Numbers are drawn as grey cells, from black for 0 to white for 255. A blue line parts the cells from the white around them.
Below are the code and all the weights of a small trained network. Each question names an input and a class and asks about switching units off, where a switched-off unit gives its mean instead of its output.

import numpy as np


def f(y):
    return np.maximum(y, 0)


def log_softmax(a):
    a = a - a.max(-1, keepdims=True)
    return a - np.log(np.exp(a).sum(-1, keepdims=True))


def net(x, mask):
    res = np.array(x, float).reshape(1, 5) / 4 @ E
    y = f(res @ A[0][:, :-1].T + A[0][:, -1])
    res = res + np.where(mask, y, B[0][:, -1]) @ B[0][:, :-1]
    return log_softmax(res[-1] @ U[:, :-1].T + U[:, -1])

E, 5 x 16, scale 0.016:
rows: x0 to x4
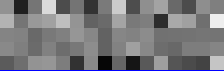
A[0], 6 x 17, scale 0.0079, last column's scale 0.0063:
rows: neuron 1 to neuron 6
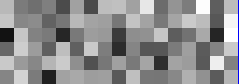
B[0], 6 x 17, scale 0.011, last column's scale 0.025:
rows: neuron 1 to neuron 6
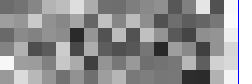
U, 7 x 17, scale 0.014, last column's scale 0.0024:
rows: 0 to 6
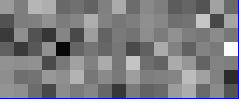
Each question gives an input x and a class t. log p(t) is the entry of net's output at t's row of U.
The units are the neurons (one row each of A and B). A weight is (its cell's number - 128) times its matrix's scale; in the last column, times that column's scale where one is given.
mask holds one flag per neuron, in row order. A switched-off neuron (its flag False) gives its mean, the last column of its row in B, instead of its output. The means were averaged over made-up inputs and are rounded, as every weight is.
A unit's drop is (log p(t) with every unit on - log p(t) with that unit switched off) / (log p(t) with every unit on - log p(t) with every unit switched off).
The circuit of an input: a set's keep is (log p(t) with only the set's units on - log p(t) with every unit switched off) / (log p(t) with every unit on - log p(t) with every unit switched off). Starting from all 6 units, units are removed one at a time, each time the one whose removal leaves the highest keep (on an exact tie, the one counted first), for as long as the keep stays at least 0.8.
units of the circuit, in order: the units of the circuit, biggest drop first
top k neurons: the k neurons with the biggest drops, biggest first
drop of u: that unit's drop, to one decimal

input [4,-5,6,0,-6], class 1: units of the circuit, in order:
(neuron 1)
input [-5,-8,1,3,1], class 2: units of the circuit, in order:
(neuron 4; neuron 5)
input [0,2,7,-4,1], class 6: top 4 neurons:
(neuron 6; neuron 3; neuron 2; neuron 1)
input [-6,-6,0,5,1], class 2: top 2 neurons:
(neuron 4; neuron 5)
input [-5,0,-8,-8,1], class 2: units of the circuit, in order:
(neuron 4; neuron 5)
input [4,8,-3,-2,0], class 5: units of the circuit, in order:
(neuron 6; neuron 3)
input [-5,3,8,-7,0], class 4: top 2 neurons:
(neuron 3; neuron 6)
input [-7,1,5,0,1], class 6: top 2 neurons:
(neuron 4; neuron 3)
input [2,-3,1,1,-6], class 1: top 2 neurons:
(neuron 1; neuron 5)
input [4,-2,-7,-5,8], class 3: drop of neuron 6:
0.2
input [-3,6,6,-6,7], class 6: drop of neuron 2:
0.0
